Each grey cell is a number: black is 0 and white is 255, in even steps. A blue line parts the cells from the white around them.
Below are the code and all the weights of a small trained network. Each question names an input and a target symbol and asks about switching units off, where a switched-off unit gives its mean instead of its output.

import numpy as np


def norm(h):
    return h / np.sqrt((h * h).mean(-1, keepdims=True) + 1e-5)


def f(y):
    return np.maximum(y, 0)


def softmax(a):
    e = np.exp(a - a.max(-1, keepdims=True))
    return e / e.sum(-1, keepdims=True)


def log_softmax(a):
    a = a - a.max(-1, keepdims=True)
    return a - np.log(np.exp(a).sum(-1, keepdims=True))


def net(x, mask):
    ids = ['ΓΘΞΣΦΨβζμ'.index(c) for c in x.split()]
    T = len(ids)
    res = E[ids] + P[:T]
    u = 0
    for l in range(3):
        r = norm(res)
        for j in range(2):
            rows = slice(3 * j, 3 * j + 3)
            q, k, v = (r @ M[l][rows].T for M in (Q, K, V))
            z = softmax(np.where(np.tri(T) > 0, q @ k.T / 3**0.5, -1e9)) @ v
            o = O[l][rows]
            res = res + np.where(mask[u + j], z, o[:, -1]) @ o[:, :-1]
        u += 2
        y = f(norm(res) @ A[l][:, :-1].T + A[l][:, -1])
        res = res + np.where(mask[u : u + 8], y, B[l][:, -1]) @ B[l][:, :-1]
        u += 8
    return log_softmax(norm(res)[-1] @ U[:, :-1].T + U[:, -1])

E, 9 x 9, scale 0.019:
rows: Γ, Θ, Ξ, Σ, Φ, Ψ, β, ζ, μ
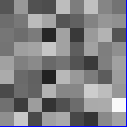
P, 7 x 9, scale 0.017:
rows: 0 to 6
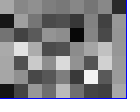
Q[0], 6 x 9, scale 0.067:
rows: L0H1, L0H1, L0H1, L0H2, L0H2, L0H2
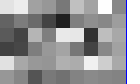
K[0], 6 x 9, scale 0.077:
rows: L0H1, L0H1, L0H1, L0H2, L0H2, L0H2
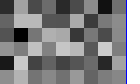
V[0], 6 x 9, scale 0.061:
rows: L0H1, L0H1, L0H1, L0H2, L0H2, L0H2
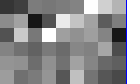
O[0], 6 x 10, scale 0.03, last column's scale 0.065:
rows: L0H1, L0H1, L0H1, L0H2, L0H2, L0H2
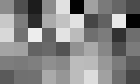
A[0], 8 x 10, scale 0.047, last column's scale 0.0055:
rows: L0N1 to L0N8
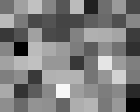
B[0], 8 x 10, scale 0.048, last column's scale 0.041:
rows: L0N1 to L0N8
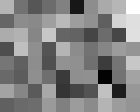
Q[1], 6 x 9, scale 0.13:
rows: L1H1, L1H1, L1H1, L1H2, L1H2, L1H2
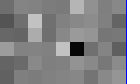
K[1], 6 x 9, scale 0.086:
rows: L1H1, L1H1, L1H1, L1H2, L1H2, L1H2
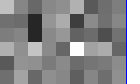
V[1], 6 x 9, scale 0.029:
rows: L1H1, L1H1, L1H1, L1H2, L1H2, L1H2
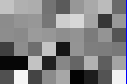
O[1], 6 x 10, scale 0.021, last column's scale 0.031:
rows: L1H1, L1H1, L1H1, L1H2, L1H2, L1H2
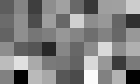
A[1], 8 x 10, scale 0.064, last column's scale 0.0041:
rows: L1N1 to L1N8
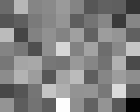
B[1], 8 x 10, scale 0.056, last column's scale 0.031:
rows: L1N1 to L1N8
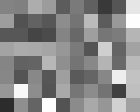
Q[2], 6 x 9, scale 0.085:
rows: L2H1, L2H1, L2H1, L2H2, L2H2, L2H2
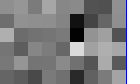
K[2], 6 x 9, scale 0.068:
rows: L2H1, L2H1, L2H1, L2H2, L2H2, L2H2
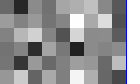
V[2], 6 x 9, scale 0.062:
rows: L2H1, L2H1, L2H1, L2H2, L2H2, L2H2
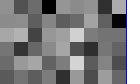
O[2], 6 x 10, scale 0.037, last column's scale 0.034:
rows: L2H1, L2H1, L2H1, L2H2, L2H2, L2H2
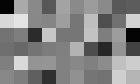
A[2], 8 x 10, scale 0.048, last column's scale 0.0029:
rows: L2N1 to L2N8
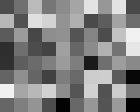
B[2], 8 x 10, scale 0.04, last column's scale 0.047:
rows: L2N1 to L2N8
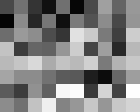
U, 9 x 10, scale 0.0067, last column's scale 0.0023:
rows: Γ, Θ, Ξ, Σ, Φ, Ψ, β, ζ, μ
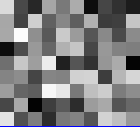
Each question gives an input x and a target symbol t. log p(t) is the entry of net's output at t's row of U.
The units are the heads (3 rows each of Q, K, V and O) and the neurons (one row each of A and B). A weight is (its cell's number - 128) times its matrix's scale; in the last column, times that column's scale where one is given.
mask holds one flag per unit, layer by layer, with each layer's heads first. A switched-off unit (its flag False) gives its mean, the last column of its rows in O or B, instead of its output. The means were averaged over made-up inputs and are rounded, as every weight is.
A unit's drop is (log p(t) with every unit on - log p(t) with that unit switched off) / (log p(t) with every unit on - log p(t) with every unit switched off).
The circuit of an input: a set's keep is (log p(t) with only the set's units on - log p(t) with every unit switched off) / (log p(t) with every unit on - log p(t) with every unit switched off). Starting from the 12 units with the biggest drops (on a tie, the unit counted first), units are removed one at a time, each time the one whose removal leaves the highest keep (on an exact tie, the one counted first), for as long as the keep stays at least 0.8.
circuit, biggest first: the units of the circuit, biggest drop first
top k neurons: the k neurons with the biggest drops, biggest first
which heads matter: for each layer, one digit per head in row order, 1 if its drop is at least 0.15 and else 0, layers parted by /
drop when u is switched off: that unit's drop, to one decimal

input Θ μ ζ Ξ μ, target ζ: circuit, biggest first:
(L0H1)
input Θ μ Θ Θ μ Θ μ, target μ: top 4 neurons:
(L0N1 L0N3 L1N7 L1N6)
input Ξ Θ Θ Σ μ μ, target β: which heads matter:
10 / 01 / 11
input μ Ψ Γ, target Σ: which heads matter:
10 / 00 / 10
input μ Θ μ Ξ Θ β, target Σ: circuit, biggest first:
(L2H1 L0H1 L0N1)
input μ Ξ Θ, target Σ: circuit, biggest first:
(L0H1 L2H1)
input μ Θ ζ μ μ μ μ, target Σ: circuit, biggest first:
(L2H1 L0H1)
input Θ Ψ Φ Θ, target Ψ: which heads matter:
10 / 00 / 00
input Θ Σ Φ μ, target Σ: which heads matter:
10 / 00 / 00
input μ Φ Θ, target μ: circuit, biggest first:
(L0H1 L0N1)
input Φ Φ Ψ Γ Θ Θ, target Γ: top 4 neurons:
(L0N6 L0N7 L0N1 L1N6)
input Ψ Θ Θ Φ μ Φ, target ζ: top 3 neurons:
(L1N7 L0N6 L1N1)
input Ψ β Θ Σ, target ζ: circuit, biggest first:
(L0H1 L2H1)
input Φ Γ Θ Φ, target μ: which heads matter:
11 / 01 / 11
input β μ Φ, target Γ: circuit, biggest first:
(L0H1 L2H2)
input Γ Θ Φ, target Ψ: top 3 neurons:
(L1N3 L0N6 L0N3)
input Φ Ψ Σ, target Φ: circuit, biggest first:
(L0H1)
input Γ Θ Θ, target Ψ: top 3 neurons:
(L1N3 L0N6 L0N3)
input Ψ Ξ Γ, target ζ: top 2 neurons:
(L2N1 L1N7)
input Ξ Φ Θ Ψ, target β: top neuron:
(L1N7)
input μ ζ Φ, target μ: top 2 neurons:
(L0N1 L2N7)
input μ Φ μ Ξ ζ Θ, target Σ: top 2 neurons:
(L1N6 L0N1)
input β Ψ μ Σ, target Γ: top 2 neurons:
(L1N8 L2N7)
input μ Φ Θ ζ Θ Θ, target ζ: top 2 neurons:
(L2N7 L1N7)
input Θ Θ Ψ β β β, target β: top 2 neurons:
(L1N8 L0N3)
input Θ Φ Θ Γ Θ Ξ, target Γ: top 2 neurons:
(L0N7 L0N6)
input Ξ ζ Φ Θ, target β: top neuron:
(L0N2)
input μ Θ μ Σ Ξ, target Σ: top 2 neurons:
(L1N6 L1N3)
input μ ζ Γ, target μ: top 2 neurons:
(L0N1 L2N7)
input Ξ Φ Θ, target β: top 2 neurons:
(L0N2 L1N5)
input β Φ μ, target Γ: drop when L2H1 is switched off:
0.2
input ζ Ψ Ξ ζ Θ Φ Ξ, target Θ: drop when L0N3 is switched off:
0.1
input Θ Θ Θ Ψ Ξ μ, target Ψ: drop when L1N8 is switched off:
0.0
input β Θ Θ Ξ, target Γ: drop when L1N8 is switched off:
0.5
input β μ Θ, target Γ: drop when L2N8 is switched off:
0.1
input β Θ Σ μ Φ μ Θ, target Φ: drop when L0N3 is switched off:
0.2
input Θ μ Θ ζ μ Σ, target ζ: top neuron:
(L2N5)
